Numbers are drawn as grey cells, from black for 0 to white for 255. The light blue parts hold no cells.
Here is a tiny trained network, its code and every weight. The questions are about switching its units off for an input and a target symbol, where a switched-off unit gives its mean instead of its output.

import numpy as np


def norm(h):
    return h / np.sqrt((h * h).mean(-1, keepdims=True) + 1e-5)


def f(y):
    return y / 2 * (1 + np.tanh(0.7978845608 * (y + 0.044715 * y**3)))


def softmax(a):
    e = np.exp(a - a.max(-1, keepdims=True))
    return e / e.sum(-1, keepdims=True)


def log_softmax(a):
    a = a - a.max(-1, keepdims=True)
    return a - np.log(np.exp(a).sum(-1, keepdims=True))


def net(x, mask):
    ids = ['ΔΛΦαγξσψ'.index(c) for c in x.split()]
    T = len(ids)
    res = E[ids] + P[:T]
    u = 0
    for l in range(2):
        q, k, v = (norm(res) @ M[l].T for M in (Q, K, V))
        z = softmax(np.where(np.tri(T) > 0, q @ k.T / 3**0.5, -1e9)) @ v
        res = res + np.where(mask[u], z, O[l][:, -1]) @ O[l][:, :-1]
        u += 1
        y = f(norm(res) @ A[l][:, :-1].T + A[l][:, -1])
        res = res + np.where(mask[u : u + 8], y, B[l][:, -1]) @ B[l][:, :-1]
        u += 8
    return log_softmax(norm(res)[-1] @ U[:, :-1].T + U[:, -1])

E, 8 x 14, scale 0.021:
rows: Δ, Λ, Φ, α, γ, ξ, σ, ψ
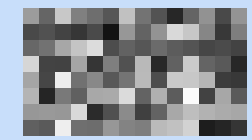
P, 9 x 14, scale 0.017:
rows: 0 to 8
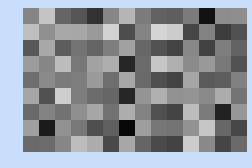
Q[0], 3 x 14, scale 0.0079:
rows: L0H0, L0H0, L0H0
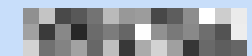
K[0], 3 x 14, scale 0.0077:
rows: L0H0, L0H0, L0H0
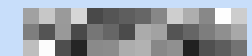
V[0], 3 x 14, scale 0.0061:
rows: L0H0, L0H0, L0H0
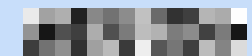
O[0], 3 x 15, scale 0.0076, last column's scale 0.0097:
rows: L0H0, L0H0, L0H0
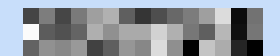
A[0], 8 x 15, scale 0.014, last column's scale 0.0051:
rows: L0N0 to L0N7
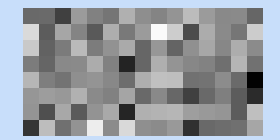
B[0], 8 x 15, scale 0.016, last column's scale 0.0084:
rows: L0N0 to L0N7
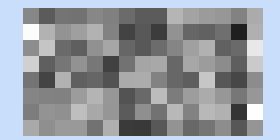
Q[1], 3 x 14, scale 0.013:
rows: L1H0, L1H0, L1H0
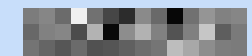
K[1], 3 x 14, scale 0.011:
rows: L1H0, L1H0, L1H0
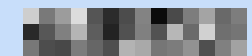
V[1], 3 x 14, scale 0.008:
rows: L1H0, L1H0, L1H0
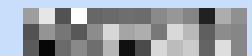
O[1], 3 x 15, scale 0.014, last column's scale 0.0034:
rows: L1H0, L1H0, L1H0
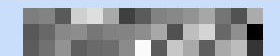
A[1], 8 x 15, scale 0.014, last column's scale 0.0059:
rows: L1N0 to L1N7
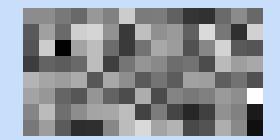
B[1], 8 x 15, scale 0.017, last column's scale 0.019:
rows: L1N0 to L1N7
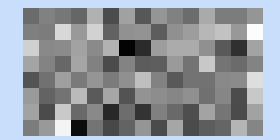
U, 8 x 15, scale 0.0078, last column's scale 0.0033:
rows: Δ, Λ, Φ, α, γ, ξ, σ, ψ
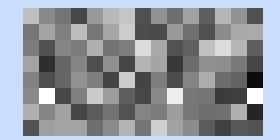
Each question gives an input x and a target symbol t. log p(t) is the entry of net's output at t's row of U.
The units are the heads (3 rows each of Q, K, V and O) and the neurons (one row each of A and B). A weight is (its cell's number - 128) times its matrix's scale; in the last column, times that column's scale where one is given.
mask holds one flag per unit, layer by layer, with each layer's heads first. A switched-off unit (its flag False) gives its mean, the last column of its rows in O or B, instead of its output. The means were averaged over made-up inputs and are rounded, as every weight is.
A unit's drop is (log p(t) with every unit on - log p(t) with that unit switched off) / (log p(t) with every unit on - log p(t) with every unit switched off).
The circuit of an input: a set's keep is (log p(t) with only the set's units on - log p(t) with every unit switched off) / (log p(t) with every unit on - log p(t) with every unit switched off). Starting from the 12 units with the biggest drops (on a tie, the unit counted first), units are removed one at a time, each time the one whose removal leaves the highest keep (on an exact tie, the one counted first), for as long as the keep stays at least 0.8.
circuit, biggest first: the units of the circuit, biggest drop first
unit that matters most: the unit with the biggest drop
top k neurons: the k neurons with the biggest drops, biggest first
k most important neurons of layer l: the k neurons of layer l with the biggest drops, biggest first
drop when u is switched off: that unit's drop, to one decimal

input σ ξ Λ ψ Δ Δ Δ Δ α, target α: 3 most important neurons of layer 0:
L0N6, L0N1, L0N2
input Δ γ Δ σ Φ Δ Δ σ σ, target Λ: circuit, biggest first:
L0H0, L1N2, L1N6, L1H0
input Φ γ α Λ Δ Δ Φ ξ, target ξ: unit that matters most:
L0N6
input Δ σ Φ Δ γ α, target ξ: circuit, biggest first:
L0N6, L1H0
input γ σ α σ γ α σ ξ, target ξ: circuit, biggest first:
L0N1, L0H0
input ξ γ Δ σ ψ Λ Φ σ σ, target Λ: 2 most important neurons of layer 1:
L1N2, L1N6
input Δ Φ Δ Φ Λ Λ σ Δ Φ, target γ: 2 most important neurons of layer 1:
L1N0, L1N2
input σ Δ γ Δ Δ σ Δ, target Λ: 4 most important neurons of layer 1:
L1N2, L1N6, L1N1, L1N4
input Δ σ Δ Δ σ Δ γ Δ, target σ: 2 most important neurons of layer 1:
L1N7, L1N1
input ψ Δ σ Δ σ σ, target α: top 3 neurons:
L0N6, L0N3, L1N1
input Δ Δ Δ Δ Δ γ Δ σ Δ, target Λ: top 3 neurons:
L0N3, L1N2, L1N6
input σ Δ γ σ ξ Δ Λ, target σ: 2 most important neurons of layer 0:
L0N2, L0N6
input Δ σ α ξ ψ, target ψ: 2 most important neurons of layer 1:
L1N1, L1N2
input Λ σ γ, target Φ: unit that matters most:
L0H0
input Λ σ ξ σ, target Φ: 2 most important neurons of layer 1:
L1N2, L1N4
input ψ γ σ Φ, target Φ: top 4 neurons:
L1N1, L0N4, L0N3, L0N2
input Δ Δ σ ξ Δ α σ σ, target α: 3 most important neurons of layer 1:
L1N1, L1N5, L1N2
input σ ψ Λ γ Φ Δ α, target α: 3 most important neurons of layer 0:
L0N6, L0N0, L0N1
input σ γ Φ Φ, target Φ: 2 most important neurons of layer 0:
L0N4, L0N3
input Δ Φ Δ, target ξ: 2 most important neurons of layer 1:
L1N4, L1N1
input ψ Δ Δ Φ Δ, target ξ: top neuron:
L0N3
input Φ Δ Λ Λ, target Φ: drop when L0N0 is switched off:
0.2
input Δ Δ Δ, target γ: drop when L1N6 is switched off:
0.1
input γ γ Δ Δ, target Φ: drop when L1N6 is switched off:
0.0
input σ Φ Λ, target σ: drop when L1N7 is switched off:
0.3
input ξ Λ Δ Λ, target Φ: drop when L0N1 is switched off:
0.3
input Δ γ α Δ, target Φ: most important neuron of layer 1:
L1N2
